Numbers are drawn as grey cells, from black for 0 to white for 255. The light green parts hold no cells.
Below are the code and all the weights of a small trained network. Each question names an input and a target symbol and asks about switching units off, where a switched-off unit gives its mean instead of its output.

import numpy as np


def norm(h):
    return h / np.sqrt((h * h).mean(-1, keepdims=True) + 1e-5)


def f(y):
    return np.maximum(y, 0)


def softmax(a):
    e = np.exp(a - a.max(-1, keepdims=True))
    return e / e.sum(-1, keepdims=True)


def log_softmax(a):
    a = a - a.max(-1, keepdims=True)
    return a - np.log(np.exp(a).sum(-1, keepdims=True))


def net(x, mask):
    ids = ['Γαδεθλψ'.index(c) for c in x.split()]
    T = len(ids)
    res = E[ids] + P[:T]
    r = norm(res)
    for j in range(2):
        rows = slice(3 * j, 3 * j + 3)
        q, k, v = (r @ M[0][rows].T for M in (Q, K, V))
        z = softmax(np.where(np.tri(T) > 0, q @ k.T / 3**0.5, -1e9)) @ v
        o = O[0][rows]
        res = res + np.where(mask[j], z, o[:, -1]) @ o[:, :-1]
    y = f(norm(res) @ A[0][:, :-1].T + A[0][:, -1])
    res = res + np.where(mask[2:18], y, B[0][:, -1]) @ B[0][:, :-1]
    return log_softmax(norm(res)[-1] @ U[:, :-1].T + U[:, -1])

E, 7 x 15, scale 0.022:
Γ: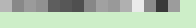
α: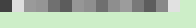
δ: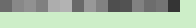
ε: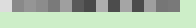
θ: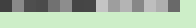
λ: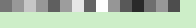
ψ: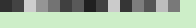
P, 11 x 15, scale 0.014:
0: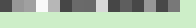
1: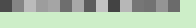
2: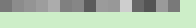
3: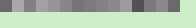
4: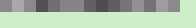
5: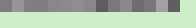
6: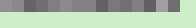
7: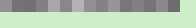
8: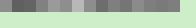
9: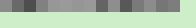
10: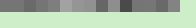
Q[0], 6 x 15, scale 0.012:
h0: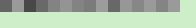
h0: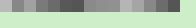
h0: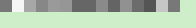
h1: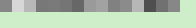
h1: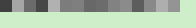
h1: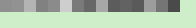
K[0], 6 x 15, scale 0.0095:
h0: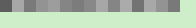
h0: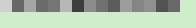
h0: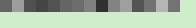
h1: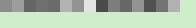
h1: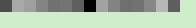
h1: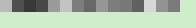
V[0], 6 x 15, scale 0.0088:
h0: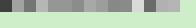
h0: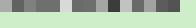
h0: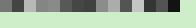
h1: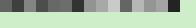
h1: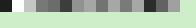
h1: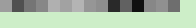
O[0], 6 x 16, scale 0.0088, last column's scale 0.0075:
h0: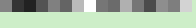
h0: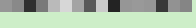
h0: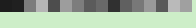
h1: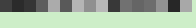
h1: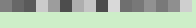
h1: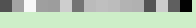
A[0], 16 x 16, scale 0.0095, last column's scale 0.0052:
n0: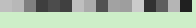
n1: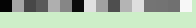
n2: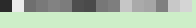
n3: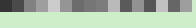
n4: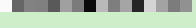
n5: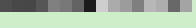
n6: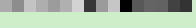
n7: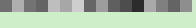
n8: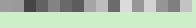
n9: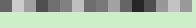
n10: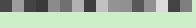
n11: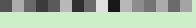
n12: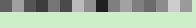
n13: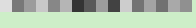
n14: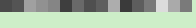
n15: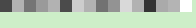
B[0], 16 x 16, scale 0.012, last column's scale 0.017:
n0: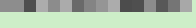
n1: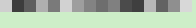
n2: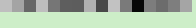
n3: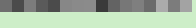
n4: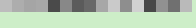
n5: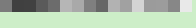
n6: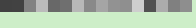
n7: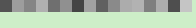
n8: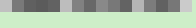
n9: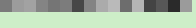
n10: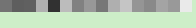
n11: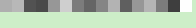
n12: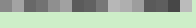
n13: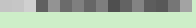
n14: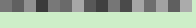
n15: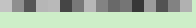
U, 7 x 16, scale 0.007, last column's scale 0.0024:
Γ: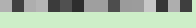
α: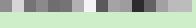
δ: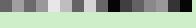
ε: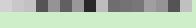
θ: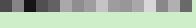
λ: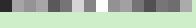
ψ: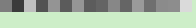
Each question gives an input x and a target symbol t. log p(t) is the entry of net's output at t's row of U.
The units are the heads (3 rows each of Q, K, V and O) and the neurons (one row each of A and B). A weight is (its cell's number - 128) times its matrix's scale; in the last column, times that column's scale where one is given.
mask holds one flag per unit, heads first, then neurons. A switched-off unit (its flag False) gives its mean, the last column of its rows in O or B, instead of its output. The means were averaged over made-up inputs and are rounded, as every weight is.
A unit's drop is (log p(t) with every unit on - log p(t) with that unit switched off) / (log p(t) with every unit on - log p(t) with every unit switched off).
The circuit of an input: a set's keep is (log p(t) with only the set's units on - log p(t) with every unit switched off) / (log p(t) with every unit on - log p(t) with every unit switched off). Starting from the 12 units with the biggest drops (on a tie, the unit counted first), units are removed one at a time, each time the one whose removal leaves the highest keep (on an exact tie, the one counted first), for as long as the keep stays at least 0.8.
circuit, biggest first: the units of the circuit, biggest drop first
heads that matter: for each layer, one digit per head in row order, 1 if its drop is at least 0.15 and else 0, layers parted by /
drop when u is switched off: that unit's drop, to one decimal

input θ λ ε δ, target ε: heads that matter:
01
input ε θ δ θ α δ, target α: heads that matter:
10
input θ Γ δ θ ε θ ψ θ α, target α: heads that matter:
01
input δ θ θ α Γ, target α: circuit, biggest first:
(h1, n5)
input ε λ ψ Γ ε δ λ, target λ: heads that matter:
01
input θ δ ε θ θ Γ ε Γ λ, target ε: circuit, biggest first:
(h1)
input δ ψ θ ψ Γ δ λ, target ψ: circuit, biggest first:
(h0, n14)
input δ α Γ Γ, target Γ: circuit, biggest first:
(n11, n5)
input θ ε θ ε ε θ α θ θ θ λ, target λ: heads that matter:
10
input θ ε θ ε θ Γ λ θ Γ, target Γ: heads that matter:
10
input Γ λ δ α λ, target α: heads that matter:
10
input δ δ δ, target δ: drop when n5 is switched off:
0.1
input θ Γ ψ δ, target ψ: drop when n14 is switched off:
0.2
